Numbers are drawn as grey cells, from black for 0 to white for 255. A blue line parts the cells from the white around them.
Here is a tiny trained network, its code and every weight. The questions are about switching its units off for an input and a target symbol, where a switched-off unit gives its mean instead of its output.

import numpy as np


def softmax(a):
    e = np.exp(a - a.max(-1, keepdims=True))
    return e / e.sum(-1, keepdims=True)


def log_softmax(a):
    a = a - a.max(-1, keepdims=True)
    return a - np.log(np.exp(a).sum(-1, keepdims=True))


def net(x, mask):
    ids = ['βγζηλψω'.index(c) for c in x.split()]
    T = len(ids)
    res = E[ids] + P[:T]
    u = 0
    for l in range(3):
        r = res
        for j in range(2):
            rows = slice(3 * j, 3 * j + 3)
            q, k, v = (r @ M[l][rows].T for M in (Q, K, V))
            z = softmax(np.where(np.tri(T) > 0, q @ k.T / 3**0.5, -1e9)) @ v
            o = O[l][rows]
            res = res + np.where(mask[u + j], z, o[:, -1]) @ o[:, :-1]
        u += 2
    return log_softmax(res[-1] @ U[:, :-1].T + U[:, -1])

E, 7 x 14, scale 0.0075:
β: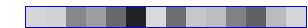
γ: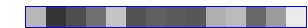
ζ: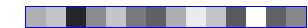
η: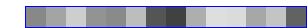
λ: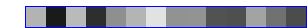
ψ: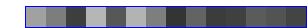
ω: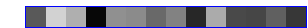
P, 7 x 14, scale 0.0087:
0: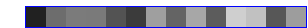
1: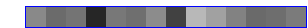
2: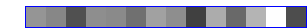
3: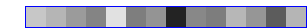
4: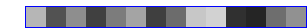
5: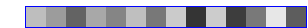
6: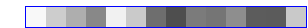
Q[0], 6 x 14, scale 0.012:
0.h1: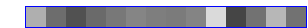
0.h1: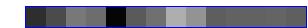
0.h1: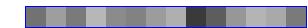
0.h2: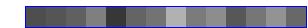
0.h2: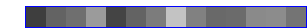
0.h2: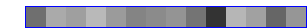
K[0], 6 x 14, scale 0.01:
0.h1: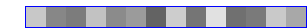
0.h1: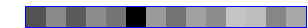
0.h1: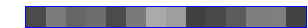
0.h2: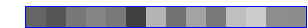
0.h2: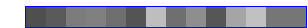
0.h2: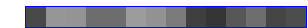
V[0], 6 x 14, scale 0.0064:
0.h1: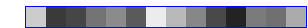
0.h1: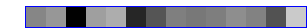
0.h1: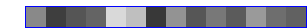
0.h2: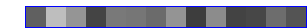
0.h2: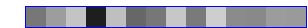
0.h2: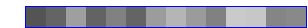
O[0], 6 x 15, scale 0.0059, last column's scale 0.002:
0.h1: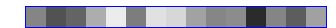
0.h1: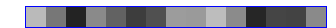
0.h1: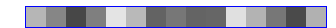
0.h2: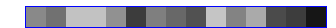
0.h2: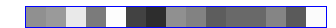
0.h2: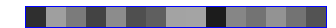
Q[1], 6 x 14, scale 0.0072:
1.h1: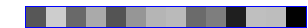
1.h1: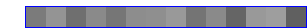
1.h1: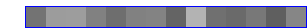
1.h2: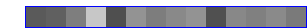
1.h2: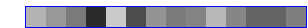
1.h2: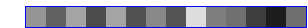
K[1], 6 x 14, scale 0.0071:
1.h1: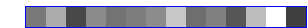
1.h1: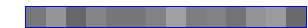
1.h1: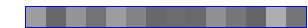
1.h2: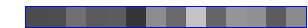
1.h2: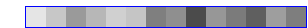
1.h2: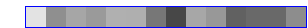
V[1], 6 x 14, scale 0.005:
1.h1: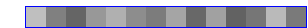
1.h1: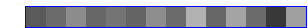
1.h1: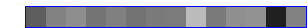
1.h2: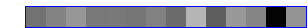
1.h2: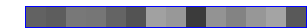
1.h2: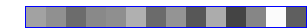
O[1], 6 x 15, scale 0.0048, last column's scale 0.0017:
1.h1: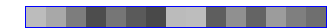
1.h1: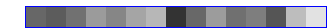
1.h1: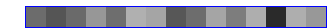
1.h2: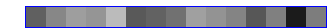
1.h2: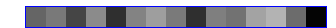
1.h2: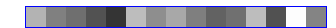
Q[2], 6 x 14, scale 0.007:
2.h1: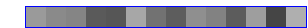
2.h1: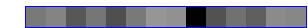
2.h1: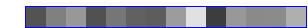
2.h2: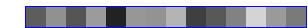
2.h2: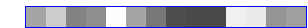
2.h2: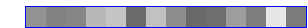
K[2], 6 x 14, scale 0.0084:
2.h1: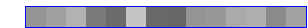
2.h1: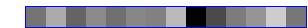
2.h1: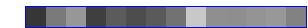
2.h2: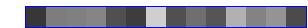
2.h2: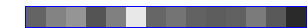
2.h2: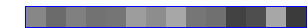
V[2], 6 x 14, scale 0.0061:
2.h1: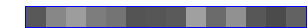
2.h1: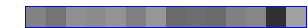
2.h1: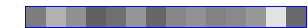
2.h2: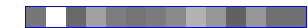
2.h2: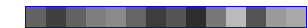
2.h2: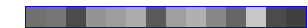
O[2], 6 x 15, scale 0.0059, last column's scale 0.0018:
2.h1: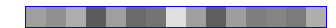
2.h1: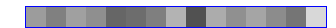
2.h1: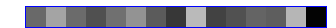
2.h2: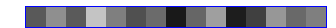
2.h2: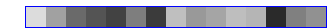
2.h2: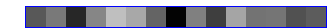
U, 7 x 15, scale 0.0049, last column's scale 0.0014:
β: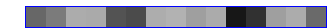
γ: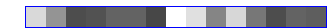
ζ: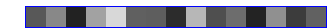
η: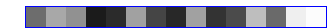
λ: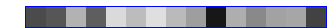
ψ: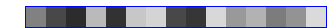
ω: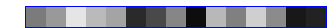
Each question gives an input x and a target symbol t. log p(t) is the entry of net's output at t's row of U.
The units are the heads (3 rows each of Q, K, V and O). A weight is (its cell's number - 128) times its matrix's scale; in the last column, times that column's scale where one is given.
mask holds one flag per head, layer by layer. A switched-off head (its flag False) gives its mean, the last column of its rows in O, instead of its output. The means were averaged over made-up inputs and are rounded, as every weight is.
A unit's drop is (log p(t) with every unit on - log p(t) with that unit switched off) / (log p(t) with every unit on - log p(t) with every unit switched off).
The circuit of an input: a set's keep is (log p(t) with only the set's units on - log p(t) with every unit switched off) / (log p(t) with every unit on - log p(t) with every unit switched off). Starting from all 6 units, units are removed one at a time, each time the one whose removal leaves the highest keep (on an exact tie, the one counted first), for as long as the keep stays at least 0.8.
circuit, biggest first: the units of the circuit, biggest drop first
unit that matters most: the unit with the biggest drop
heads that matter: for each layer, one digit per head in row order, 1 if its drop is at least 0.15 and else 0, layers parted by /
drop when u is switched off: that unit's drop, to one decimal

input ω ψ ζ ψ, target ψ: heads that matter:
01 / 00 / 00
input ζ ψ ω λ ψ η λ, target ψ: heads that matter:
01 / 00 / 10
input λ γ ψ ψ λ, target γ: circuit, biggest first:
(2.h2, 0.h1)
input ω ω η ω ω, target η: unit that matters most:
0.h1
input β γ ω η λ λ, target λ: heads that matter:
10 / 00 / 00
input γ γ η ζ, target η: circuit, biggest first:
(0.h1, 1.h2)
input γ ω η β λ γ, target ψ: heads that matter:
10 / 01 / 10
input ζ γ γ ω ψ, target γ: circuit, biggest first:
(2.h2, 0.h1, 1.h2)
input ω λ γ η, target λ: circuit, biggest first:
(0.h1, 2.h2)
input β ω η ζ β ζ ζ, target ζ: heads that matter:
00 / 00 / 01
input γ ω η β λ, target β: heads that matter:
10 / 00 / 01
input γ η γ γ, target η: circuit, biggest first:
(0.h1, 2.h1)
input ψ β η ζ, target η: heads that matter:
10 / 00 / 00
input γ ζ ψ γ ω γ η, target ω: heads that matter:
01 / 00 / 00
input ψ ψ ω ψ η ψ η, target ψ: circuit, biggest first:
(0.h2)
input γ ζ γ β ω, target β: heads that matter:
10 / 00 / 01
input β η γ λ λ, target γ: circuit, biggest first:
(2.h2, 1.h2, 0.h1)
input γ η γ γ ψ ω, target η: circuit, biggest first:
(1.h2, 2.h1, 0.h1)
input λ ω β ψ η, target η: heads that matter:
10 / 00 / 10
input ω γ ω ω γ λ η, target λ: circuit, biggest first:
(0.h1)
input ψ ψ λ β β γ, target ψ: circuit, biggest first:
(1.h2, 2.h1, 0.h1)
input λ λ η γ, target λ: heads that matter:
10 / 00 / 01
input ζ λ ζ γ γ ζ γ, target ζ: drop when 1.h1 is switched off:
0.1
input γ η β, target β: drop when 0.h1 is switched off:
0.8
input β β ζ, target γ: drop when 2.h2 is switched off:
-0.2
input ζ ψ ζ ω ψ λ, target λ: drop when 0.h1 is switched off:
0.8
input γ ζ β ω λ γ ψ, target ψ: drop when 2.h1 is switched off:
0.2
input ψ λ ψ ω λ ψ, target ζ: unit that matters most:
1.h1
